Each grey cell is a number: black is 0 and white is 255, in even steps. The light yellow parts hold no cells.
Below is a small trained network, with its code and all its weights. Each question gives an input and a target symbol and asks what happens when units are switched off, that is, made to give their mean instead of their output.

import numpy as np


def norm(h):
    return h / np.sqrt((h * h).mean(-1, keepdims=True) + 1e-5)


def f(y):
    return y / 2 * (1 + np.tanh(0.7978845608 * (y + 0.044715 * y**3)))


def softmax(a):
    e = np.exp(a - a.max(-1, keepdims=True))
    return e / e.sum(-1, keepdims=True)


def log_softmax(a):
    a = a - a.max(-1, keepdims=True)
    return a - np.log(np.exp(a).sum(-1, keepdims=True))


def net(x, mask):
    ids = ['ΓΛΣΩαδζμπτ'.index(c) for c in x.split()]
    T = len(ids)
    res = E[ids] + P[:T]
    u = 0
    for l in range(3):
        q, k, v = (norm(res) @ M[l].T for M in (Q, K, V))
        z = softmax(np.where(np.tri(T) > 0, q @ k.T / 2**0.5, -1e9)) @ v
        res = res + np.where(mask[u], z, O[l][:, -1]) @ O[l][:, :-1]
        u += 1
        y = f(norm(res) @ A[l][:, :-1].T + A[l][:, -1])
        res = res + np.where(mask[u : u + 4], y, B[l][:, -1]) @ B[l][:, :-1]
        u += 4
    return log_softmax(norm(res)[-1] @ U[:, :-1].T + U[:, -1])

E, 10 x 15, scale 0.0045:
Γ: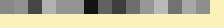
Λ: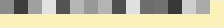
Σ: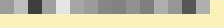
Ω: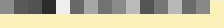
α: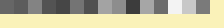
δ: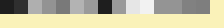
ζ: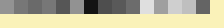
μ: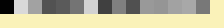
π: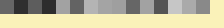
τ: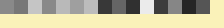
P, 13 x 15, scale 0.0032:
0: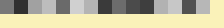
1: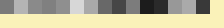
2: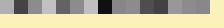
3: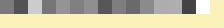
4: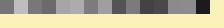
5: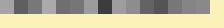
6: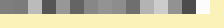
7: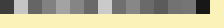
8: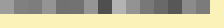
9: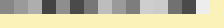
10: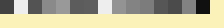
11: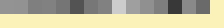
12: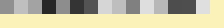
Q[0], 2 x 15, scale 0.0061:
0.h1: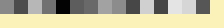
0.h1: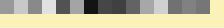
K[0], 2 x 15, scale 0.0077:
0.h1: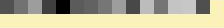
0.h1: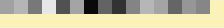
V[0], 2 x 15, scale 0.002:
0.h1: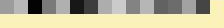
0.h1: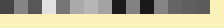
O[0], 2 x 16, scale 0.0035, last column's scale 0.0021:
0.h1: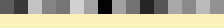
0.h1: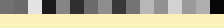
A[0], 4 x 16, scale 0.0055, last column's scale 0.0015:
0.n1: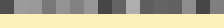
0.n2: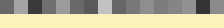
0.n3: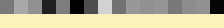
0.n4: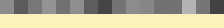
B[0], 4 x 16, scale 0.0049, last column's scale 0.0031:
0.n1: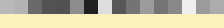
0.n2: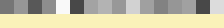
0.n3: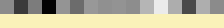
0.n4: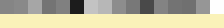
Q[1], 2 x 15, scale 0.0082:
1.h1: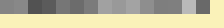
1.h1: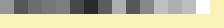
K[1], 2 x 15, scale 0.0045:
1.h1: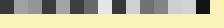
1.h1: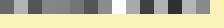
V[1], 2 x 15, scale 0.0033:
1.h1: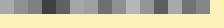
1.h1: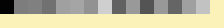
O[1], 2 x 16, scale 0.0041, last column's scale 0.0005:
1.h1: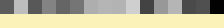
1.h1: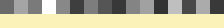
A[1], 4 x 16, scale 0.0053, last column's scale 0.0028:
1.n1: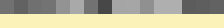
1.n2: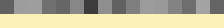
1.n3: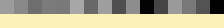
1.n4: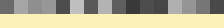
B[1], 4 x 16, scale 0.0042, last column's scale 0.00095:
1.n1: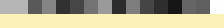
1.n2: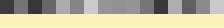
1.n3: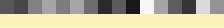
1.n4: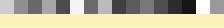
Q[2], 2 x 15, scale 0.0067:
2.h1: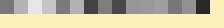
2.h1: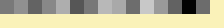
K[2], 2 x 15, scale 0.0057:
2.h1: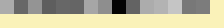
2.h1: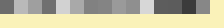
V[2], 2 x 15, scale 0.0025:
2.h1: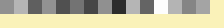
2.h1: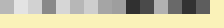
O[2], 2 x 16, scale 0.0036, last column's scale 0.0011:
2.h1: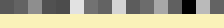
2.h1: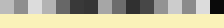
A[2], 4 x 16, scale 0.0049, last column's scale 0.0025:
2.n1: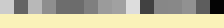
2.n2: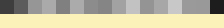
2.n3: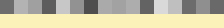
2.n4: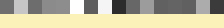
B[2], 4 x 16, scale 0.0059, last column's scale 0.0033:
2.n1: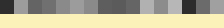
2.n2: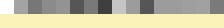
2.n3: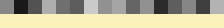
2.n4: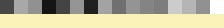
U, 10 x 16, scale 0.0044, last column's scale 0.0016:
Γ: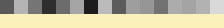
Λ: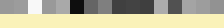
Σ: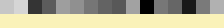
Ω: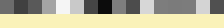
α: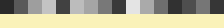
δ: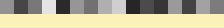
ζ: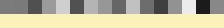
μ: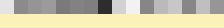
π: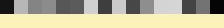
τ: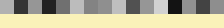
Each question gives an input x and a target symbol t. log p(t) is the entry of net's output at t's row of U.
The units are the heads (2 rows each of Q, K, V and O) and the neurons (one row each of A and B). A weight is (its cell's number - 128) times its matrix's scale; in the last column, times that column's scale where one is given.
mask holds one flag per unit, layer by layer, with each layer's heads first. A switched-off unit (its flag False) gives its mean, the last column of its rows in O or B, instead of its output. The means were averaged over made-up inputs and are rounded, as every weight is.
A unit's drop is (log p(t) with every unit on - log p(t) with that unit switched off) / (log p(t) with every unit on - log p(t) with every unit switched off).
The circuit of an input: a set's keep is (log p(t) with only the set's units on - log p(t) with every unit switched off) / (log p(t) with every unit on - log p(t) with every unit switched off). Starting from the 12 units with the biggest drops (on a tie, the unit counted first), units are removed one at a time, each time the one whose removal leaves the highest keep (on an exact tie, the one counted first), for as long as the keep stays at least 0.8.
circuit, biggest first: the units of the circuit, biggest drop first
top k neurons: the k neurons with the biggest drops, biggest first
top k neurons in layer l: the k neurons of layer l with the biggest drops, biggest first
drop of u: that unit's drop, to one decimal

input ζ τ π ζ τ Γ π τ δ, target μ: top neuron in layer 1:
[1.n1]
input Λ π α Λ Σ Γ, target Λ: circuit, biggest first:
[0.n4 0.h1]
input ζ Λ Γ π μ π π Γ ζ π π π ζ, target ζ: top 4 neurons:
[1.n2 2.n4 1.n4 2.n1]
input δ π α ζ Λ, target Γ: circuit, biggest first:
[2.n4 1.n3]
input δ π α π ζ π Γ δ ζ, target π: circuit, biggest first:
[0.n4 2.n1 0.h1]
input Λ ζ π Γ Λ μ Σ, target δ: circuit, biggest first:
[2.n3 2.h1]
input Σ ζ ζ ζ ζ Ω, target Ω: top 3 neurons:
[1.n3 0.n2 0.n1]
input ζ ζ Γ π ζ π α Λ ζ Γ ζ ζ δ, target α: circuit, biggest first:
[1.n1 2.n4 0.n4]
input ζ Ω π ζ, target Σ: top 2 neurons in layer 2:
[2.n4 2.n3]
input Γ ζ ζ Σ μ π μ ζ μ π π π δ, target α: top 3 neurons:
[1.n1 0.n4 2.n4]
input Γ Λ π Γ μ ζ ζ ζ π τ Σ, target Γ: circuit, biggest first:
[0.h1 2.n4 0.n1]
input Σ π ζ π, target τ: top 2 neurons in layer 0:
[0.n2 0.n4]
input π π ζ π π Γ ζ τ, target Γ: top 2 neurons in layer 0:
[0.n1 0.n4]
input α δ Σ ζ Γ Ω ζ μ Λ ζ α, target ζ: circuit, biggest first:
[0.n2]
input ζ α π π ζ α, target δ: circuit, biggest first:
[0.n2 0.n1 1.n4]
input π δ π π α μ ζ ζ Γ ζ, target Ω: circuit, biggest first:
[2.n4 0.h1]
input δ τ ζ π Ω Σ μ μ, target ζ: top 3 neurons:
[0.n2 2.n3 0.n3]
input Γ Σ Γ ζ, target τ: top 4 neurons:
[0.n1 0.n2 2.n4 0.n3]
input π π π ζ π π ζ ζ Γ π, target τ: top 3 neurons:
[0.n3 2.n4 2.n1]
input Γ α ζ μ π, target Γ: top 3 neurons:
[1.n4 2.n4 0.n1]
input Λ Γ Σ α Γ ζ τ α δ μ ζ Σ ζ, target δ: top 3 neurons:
[1.n2 2.n4 0.n3]
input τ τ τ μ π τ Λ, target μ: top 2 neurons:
[2.n2 0.n4]
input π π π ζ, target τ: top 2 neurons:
[0.n1 0.n2]
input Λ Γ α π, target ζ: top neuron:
[0.n1]
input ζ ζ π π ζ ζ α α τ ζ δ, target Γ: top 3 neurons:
[0.n1 2.n4 0.n3]
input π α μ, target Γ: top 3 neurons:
[0.n1 2.n4 1.n4]
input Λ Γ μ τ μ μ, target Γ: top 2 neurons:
[0.n1 1.n4]
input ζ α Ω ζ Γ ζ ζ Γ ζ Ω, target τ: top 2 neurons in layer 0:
[0.n3 0.n4]
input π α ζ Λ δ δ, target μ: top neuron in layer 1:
[1.n1]
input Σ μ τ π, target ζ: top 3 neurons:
[0.n1 0.n4 0.n3]
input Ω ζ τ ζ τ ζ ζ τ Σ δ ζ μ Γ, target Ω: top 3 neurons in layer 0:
[0.n1 0.n2 0.n4]
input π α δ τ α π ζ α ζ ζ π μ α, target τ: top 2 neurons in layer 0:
[0.n3 0.n4]
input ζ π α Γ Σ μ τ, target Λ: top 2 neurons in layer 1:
[1.n1 1.n4]
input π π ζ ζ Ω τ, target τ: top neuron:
[0.n2]
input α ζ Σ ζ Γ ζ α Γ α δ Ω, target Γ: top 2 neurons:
[0.n1 2.n4]
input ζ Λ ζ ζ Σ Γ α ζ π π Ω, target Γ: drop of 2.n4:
0.3
